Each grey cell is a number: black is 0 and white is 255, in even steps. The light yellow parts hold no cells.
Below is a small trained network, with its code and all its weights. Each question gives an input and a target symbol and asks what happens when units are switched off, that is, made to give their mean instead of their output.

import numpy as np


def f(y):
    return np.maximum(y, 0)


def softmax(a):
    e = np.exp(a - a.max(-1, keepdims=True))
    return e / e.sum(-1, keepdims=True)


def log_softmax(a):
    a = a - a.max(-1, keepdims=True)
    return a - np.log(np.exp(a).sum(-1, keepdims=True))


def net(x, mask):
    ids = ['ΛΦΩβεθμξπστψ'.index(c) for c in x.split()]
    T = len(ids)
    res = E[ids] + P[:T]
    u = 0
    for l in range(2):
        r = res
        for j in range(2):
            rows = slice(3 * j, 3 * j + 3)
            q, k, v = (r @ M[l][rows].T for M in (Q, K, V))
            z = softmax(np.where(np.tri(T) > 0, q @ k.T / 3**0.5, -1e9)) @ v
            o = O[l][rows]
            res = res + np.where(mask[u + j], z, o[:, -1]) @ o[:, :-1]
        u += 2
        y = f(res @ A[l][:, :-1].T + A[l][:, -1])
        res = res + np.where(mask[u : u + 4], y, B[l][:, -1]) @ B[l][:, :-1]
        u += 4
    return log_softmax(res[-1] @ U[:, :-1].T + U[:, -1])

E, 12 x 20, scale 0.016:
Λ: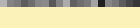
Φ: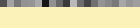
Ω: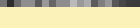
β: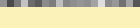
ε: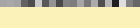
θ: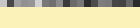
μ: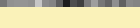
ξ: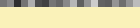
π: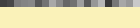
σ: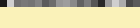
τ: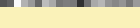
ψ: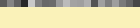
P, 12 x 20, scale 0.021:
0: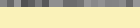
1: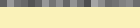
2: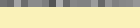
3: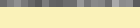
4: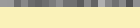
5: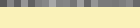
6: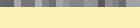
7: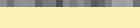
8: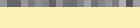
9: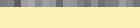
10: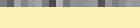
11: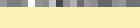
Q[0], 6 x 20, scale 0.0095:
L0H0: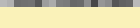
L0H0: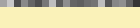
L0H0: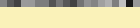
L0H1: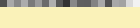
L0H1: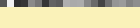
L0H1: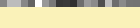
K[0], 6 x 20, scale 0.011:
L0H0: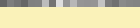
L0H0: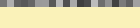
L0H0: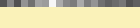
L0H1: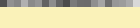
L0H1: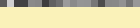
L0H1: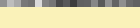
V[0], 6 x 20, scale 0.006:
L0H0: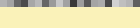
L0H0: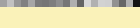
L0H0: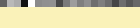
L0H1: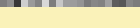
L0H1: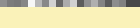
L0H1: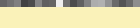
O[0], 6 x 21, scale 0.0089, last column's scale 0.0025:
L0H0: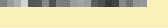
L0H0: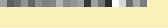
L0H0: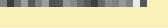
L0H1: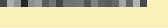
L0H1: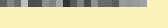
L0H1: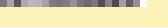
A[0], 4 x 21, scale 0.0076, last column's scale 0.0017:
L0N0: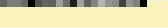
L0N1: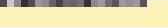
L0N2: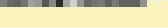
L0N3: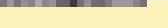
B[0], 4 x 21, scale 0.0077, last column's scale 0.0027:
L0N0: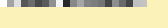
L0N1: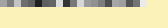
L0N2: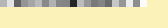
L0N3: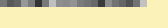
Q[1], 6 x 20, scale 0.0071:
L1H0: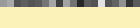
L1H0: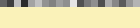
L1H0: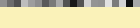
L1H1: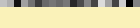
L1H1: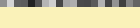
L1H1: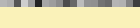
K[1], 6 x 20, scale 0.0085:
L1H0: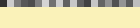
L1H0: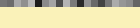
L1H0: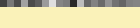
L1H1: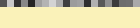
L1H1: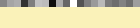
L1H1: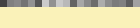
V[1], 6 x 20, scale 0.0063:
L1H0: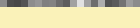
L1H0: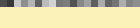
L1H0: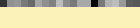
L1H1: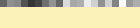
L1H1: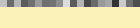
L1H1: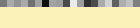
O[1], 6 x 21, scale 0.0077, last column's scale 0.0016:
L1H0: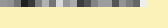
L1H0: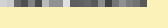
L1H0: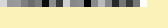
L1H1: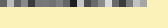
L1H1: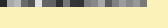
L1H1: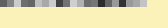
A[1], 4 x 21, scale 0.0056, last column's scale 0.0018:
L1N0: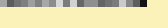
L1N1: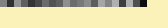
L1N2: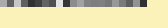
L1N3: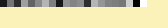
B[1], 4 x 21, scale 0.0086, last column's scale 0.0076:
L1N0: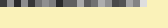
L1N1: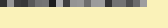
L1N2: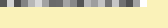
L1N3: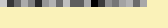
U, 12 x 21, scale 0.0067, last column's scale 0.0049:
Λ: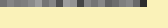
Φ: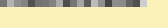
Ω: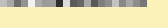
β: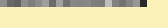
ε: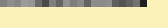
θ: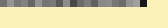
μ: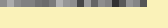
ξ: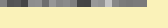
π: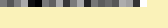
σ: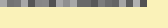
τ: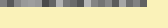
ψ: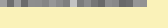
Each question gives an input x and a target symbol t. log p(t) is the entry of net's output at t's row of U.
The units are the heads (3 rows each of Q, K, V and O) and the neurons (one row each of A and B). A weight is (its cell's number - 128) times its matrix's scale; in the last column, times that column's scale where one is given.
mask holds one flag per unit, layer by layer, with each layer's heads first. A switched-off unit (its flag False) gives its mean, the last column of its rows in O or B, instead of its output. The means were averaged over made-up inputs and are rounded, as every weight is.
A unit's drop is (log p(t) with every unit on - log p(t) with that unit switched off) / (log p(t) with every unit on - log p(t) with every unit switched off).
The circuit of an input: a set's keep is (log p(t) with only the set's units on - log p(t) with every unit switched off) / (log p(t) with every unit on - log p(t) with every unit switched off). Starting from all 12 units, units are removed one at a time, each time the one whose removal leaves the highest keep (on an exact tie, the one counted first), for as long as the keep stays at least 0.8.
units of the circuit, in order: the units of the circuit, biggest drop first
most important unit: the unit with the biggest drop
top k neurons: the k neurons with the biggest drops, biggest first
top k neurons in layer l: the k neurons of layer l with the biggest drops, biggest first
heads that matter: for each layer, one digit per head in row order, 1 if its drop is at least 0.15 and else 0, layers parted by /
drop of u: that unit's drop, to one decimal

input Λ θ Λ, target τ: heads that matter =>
00 / 11
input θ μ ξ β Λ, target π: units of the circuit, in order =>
L1H1, L1N0
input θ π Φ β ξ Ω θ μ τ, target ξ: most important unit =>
L0H0
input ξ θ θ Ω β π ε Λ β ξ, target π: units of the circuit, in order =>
L0H1, L1N2
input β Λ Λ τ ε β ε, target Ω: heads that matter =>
01 / 10
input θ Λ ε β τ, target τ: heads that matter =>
00 / 11
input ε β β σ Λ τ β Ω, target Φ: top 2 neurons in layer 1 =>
L1N1, L1N2
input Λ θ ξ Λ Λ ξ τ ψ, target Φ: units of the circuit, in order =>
L0H1, L1N1, L1N2
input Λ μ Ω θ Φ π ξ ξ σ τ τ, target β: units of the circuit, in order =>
L1H1, L1H0
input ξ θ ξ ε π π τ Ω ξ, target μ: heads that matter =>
10 / 10
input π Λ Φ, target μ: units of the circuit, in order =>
L0H0, L1H0
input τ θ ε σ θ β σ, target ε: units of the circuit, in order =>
L1H0, L0H1
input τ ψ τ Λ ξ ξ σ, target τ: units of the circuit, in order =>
L1H1, L1H0
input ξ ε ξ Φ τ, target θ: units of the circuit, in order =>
L1H1
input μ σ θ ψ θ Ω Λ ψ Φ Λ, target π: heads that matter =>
01 / 00
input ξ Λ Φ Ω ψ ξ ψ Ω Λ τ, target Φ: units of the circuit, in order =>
L0H1, L1N2, L0N1
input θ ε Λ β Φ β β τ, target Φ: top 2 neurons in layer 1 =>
L1N1, L1N2
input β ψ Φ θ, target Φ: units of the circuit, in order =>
L0N0, L1N1, L1N2
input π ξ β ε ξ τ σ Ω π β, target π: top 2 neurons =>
L1N2, L1N3
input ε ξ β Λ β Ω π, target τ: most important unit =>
L1H1
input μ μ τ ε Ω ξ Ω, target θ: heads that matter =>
01 / 01
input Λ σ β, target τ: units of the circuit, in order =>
L1H1, L1H0, L0H1
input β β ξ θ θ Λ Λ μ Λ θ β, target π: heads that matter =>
00 / 01
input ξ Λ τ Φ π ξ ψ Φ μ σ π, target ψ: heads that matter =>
00 / 01
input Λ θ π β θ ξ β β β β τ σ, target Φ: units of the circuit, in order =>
L0H1, L1N2
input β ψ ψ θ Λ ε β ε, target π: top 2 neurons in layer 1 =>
L1N2, L1N1
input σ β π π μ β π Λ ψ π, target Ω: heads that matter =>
01 / 00
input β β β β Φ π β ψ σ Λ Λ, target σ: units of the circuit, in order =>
L0H0
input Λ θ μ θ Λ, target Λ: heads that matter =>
00 / 01
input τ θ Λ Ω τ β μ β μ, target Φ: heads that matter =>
10 / 00
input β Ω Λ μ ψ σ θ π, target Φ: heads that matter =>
01 / 00
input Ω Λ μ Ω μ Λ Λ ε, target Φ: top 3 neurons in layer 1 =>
L1N1, L1N2, L1N3
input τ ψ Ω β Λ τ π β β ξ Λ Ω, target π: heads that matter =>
01 / 00
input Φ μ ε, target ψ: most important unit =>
L1H1
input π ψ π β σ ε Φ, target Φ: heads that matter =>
10 / 00
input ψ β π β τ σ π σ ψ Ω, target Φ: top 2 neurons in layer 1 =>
L1N2, L1N3
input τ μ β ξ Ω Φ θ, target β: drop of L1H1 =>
0.4
